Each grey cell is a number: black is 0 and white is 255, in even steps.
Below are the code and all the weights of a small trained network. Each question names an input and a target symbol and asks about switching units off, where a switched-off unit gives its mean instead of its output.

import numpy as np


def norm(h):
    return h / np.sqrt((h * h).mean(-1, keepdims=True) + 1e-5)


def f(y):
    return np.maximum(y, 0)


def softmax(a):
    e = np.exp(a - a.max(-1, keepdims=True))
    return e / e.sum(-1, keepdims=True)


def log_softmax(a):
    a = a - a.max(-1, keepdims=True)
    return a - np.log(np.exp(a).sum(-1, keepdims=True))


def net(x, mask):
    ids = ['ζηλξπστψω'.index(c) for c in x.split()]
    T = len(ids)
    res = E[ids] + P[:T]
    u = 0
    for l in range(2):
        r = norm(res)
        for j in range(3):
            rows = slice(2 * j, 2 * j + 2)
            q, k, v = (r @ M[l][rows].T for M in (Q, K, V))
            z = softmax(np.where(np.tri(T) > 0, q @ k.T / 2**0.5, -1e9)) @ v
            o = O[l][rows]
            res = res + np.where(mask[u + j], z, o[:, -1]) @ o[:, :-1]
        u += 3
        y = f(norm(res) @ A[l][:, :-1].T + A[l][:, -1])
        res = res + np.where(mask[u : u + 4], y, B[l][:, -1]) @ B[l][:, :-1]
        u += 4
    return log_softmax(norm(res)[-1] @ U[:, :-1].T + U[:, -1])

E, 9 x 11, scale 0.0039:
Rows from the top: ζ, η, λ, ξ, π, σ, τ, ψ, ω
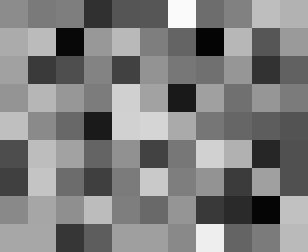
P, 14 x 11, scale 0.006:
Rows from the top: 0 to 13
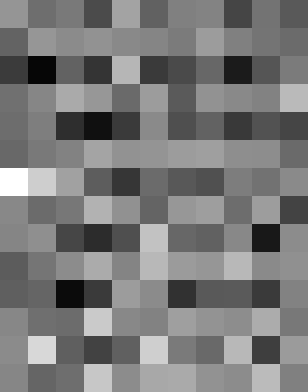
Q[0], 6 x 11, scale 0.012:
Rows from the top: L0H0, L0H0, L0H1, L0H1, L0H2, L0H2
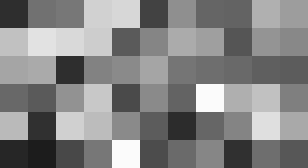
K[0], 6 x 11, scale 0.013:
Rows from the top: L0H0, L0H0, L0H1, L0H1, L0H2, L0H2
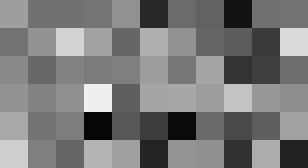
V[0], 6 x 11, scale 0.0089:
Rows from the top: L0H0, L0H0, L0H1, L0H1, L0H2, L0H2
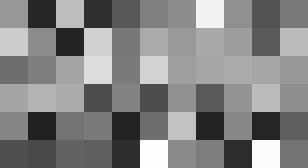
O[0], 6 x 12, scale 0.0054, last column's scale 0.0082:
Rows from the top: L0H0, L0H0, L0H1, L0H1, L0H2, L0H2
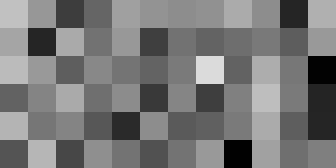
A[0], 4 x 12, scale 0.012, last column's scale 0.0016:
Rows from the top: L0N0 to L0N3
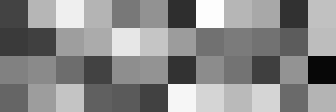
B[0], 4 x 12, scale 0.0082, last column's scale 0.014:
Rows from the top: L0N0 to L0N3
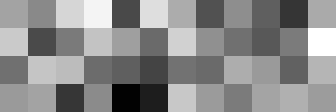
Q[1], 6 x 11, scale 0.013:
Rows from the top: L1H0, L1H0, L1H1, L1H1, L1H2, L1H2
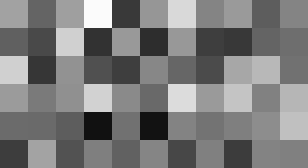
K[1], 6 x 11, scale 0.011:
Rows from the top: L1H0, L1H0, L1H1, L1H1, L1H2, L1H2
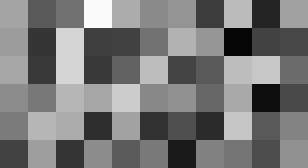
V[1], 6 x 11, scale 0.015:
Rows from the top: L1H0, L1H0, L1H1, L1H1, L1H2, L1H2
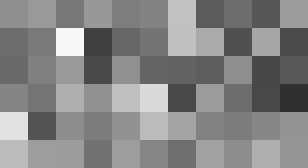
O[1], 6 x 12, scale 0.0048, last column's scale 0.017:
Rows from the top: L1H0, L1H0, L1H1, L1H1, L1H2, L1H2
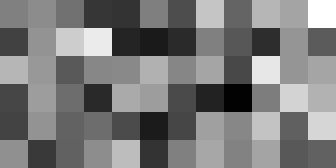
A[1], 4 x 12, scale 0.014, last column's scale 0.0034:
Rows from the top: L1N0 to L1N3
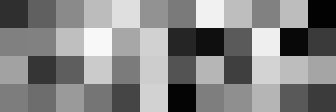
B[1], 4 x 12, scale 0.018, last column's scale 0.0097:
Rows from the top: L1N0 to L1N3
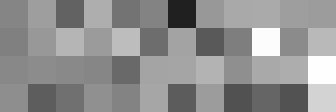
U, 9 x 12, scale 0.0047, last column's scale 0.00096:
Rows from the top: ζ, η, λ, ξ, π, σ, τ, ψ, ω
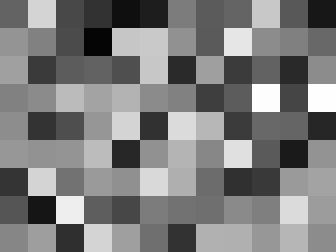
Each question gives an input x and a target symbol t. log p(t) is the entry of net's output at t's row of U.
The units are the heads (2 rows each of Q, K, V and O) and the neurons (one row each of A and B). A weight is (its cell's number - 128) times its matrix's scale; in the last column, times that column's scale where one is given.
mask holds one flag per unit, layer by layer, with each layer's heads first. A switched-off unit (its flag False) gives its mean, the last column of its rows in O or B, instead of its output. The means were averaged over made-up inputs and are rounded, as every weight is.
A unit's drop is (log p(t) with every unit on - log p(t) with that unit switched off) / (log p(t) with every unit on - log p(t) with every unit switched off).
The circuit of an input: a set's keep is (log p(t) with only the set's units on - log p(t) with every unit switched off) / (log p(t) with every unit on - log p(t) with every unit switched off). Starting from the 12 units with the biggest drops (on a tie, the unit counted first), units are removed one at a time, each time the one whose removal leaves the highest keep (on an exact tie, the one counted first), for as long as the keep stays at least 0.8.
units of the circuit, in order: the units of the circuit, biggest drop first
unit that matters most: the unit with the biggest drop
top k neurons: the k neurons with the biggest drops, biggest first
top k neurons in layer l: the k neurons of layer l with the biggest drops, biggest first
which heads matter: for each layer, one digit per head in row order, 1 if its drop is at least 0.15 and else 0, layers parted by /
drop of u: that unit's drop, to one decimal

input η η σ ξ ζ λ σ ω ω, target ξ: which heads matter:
001 / 100
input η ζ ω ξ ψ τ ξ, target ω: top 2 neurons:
[L1N0 L0N0]
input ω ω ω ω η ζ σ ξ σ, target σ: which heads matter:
001 / 010
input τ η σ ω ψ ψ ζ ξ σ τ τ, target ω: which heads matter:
001 / 000
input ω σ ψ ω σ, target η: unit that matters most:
L0H2
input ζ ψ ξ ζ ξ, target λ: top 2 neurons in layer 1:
[L1N3 L1N2]
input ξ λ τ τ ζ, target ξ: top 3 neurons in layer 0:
[L0N1 L0N3 L0N0]
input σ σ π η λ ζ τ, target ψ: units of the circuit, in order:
[L0H0 L0H2]
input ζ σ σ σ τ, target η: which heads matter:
101 / 000
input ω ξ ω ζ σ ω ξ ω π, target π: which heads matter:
001 / 000
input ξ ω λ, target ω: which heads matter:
101 / 000
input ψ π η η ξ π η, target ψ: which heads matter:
110 / 000
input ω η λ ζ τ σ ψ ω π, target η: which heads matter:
001 / 000
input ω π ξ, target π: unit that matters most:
L0N1
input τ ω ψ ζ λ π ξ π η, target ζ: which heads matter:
010 / 000
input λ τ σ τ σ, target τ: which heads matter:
001 / 001
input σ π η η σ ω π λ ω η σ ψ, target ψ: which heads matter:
101 / 000
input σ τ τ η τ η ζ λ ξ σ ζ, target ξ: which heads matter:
001 / 100
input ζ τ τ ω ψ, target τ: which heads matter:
101 / 001
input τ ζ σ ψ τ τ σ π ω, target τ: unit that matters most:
L0H2
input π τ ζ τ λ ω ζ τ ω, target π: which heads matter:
101 / 000
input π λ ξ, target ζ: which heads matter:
111 / 000
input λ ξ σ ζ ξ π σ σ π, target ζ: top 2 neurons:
[L0N2 L1N3]
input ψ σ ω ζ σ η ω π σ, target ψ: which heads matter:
100 / 000
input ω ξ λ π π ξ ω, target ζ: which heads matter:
011 / 000
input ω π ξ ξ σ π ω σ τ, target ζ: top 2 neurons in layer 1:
[L1N3 L1N2]
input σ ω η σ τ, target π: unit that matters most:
L0H2
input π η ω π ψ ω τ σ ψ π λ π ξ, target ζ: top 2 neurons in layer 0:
[L0N2 L0N1]
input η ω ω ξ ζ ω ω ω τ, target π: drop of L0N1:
0.4
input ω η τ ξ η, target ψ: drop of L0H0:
0.9
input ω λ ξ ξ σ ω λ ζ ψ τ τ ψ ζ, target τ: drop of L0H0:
0.0
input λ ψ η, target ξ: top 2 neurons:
[L1N1 L0N1]
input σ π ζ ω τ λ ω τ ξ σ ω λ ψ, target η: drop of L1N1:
0.1
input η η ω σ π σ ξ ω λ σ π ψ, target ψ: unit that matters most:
L0H0
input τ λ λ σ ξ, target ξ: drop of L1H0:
0.3
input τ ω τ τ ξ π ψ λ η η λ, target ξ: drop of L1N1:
1.1
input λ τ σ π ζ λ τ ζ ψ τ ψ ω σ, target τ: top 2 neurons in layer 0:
[L0N0 L0N3]
